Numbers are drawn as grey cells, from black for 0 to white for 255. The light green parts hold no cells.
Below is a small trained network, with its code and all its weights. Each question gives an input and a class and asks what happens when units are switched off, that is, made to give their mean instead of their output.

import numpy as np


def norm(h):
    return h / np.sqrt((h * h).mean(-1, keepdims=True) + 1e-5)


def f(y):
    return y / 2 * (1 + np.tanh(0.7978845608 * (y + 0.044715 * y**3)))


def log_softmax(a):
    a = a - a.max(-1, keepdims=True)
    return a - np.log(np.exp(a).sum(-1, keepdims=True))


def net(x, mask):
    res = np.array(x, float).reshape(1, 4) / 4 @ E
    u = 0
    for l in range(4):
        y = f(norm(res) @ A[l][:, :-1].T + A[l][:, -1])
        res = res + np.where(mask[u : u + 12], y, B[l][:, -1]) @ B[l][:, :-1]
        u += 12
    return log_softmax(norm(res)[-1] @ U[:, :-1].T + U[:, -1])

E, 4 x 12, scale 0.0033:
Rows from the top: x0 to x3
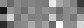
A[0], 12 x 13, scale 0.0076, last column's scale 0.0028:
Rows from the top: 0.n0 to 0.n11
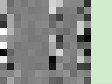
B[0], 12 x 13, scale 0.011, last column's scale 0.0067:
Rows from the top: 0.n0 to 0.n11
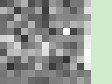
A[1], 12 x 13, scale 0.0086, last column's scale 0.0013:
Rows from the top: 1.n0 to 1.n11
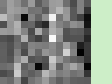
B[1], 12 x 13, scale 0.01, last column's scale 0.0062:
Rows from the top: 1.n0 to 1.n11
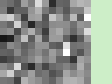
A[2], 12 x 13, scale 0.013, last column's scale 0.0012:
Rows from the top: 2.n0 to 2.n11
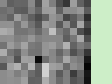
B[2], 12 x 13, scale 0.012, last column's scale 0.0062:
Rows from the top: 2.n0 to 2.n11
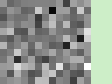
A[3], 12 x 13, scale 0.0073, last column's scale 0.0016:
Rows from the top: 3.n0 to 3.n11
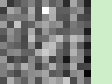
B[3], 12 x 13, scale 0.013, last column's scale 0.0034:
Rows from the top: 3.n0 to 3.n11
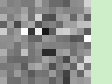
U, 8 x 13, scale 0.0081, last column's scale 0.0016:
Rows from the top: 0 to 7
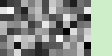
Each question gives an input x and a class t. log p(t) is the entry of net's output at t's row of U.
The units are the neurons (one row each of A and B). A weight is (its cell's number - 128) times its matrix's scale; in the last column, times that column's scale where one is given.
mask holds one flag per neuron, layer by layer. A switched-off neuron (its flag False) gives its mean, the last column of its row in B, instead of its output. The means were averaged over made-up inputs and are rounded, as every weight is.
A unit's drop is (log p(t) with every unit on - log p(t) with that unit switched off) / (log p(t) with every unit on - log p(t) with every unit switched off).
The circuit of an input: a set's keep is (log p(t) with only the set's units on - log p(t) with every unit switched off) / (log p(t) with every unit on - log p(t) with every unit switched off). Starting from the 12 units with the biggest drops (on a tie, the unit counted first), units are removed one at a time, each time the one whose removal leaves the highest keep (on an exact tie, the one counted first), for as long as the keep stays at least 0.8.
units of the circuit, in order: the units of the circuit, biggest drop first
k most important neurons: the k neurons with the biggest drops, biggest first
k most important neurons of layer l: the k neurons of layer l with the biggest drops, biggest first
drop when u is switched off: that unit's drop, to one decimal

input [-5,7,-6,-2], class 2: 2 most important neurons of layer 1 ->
1.n7; 1.n6
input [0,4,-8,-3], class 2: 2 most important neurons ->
0.n8; 1.n7
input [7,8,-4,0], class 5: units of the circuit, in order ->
0.n7
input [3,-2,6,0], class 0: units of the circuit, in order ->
0.n0; 1.n5
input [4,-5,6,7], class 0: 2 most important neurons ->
0.n0; 0.n6
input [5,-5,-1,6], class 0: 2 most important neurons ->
0.n0; 0.n6
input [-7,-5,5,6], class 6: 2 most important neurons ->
0.n6; 0.n4
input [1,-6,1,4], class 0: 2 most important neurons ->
0.n0; 0.n5
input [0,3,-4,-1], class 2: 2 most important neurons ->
0.n8; 1.n7
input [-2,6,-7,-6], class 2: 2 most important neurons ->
0.n8; 0.n9
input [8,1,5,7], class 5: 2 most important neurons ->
0.n7; 2.n9
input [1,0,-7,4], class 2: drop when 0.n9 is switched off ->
1.2
